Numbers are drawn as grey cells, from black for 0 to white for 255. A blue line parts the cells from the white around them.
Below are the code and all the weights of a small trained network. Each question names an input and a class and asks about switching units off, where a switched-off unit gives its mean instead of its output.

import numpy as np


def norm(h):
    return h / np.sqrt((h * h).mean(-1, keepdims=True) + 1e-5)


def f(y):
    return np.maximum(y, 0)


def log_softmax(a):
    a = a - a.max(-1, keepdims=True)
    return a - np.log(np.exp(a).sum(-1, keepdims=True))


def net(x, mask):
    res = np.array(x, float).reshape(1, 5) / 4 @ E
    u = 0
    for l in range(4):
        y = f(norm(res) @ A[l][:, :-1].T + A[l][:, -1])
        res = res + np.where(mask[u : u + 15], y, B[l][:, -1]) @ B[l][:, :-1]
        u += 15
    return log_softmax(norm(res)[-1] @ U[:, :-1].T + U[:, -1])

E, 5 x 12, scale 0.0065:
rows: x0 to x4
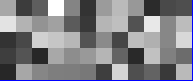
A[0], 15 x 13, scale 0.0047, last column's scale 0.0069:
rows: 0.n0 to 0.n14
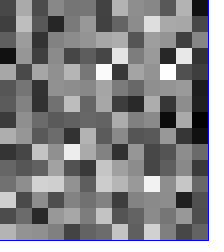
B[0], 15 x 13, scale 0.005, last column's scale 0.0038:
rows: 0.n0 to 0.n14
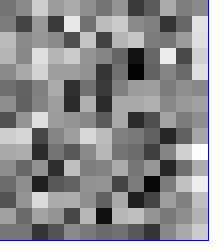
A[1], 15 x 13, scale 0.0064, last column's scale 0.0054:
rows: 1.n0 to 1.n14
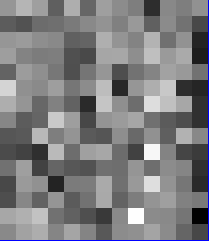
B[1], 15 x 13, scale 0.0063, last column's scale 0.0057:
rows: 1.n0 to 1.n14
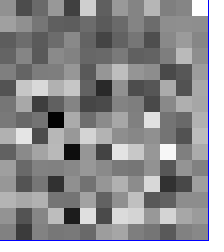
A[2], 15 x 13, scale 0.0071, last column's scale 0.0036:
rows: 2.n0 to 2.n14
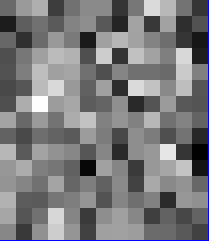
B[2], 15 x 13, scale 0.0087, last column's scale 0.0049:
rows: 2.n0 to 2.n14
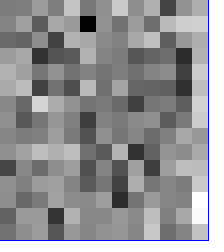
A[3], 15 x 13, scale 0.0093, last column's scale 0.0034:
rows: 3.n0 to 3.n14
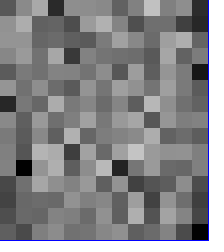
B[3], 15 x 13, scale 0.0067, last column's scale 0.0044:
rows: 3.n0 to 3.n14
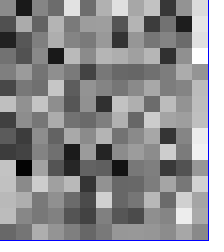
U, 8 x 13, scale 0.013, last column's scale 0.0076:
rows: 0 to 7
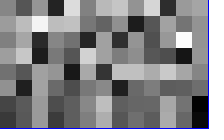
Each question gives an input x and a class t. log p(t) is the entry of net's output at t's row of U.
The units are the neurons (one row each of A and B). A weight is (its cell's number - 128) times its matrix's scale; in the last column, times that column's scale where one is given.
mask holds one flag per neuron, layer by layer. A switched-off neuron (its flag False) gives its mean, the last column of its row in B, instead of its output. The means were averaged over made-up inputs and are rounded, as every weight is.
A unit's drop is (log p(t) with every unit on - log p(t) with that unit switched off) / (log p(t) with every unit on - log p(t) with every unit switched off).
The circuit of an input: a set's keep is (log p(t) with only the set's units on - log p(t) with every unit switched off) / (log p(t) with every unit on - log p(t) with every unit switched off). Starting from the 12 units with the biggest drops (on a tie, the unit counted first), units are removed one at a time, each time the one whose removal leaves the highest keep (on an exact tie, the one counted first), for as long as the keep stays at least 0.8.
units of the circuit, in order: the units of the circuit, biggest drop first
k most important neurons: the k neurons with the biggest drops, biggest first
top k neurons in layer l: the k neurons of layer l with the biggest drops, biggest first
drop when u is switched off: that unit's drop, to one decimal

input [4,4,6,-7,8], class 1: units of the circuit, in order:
(0.n3)
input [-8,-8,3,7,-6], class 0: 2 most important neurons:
(2.n0 1.n11)
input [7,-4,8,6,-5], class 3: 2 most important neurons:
(2.n5 2.n3)
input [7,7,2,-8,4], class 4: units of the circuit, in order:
(1.n13 3.n9)
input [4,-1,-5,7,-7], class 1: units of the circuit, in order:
(1.n5 2.n9)
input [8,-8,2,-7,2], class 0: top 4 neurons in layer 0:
(0.n11 0.n14 0.n2 0.n10)
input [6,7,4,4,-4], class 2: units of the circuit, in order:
(2.n10 1.n6)
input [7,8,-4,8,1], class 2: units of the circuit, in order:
(1.n6 2.n10)
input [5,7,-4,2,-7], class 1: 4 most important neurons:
(1.n5 0.n4 0.n9 0.n12)
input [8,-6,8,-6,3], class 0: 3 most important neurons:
(2.n13 1.n7 2.n14)
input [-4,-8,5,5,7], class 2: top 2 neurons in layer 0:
(0.n9 0.n4)
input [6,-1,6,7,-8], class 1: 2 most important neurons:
(0.n4 2.n9)
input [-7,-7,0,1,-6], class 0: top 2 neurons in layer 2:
(2.n0 2.n10)
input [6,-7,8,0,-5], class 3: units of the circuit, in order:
(2.n5)
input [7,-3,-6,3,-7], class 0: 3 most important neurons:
(2.n13 0.n3 1.n7)
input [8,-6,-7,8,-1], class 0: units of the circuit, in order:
(2.n2 2.n13)
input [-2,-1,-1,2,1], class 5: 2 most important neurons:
(3.n10 2.n13)
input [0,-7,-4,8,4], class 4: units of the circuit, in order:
(1.n9 3.n6)
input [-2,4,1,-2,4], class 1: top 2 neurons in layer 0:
(0.n3 0.n7)
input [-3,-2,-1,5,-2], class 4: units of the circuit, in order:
(1.n9)
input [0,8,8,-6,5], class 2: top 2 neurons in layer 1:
(1.n6 1.n3)
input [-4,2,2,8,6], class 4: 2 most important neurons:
(1.n9 0.n6)
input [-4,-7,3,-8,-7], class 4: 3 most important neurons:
(1.n13 0.n11 0.n3)
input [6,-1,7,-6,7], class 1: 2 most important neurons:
(0.n3 0.n1)
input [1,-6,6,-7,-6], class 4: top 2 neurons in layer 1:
(1.n13 1.n0)
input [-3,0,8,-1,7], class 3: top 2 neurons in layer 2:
(2.n3 2.n4)
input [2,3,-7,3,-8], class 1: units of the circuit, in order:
(1.n5)
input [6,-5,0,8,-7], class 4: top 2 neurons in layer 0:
(0.n13 0.n3)
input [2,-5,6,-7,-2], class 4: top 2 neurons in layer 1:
(1.n13 1.n0)
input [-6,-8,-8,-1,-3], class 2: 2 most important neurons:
(2.n1 1.n8)
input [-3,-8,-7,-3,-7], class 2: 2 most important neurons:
(2.n1 0.n3)
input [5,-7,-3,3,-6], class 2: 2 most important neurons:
(2.n1 0.n3)
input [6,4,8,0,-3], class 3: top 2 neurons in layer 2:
(2.n3 2.n5)
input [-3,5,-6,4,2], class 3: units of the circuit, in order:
(3.n1)
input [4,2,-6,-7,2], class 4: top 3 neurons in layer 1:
(1.n13 1.n0 1.n8)
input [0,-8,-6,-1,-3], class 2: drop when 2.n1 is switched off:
0.6
